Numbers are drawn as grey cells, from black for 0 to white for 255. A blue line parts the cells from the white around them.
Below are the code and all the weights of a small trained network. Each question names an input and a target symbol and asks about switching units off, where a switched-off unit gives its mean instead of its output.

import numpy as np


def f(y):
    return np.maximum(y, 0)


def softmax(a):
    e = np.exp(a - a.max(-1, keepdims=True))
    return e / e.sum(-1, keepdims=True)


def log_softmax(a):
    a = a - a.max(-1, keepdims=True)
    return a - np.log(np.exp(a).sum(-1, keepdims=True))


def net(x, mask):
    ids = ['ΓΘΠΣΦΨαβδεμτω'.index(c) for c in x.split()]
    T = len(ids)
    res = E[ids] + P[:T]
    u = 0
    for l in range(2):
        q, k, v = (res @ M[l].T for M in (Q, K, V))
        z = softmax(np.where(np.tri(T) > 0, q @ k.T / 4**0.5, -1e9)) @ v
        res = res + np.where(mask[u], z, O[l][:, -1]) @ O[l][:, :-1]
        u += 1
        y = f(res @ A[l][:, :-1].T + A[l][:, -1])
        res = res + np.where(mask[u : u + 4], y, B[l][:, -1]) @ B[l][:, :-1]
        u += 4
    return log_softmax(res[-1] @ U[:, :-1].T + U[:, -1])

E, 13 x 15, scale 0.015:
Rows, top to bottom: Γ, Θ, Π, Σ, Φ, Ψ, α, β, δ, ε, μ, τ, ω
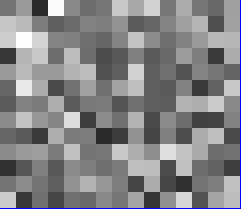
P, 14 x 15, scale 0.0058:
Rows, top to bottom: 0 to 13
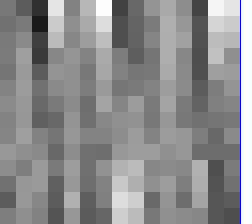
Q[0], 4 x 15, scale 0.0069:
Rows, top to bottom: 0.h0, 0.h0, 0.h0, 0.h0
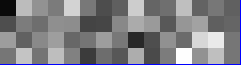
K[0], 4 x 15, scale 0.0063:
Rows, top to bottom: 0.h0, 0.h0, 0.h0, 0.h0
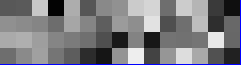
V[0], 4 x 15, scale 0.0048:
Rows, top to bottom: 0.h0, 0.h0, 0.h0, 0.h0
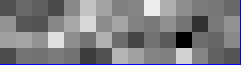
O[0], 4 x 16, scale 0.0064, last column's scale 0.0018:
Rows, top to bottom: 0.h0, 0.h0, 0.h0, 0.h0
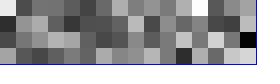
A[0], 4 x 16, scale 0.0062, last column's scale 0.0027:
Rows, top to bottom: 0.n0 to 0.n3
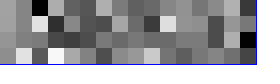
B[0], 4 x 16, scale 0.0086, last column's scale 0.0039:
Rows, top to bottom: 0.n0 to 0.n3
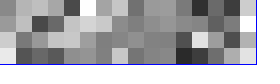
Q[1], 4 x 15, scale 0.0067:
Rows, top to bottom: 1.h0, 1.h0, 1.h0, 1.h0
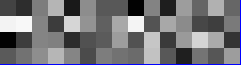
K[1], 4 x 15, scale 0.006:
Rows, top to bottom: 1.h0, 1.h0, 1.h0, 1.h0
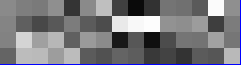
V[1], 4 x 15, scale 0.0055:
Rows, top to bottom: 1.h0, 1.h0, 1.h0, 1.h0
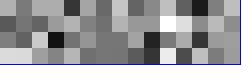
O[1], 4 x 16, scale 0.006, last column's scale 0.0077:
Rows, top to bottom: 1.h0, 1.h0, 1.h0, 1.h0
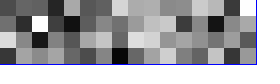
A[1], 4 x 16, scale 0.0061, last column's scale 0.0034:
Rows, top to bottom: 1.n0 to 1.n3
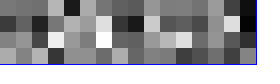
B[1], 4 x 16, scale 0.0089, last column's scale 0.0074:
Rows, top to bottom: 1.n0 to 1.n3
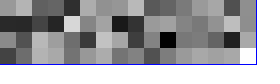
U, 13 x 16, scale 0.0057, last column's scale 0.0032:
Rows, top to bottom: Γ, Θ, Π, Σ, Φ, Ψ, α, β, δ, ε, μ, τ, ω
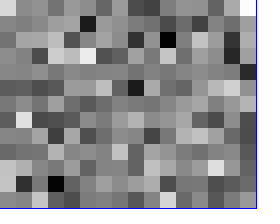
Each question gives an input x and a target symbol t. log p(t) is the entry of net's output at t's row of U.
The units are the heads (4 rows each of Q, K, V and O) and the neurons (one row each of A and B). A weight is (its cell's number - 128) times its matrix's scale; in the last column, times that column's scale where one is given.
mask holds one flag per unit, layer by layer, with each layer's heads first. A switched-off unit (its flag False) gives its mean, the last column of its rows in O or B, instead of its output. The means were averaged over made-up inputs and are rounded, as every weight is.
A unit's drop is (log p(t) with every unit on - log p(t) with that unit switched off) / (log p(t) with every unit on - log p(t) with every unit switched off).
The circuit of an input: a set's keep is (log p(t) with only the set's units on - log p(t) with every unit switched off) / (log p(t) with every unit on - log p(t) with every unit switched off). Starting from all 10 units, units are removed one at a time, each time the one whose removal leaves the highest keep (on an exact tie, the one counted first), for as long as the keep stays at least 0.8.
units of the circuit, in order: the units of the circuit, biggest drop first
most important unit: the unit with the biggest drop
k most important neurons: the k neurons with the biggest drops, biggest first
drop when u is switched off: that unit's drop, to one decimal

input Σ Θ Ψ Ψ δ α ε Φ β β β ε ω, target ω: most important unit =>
1.h0
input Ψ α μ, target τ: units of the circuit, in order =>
(0.h0; 1.h0; 0.n1)
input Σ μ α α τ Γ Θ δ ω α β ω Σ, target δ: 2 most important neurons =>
(0.n3; 0.n0)
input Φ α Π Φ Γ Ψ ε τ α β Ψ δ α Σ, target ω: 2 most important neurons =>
(0.n1; 0.n0)
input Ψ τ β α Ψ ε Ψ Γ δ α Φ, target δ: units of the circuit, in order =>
(0.n3; 1.h0; 0.n0)
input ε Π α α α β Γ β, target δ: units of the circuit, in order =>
(1.h0; 0.n3; 0.n0)
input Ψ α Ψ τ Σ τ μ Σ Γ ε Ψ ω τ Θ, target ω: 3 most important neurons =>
(0.n1; 0.n0; 1.n2)
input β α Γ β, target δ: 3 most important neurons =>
(0.n0; 0.n3; 1.n3)
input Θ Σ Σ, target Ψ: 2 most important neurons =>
(1.n1; 0.n0)
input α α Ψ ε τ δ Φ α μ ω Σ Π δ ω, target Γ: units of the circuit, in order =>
(1.h0; 0.h0)
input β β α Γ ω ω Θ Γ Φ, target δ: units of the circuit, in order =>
(1.h0; 0.n0; 0.n3)
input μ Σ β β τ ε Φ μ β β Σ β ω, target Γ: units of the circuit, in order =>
(0.h0; 1.h0)
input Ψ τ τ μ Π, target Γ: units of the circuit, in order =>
(1.h0; 0.n3)
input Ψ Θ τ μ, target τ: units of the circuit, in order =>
(0.h0)
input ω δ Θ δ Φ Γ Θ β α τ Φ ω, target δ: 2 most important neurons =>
(0.n3; 0.n0)
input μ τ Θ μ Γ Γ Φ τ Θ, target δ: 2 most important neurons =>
(0.n3; 0.n0)
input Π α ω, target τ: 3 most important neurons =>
(1.n2; 1.n3; 0.n0)
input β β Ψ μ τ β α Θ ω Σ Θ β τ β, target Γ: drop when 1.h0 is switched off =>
0.7
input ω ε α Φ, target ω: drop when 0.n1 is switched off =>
0.1
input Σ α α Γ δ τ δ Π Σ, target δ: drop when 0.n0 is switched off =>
0.3
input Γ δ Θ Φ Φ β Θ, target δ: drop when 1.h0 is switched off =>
0.9
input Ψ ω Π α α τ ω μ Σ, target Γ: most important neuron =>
(0.n2)
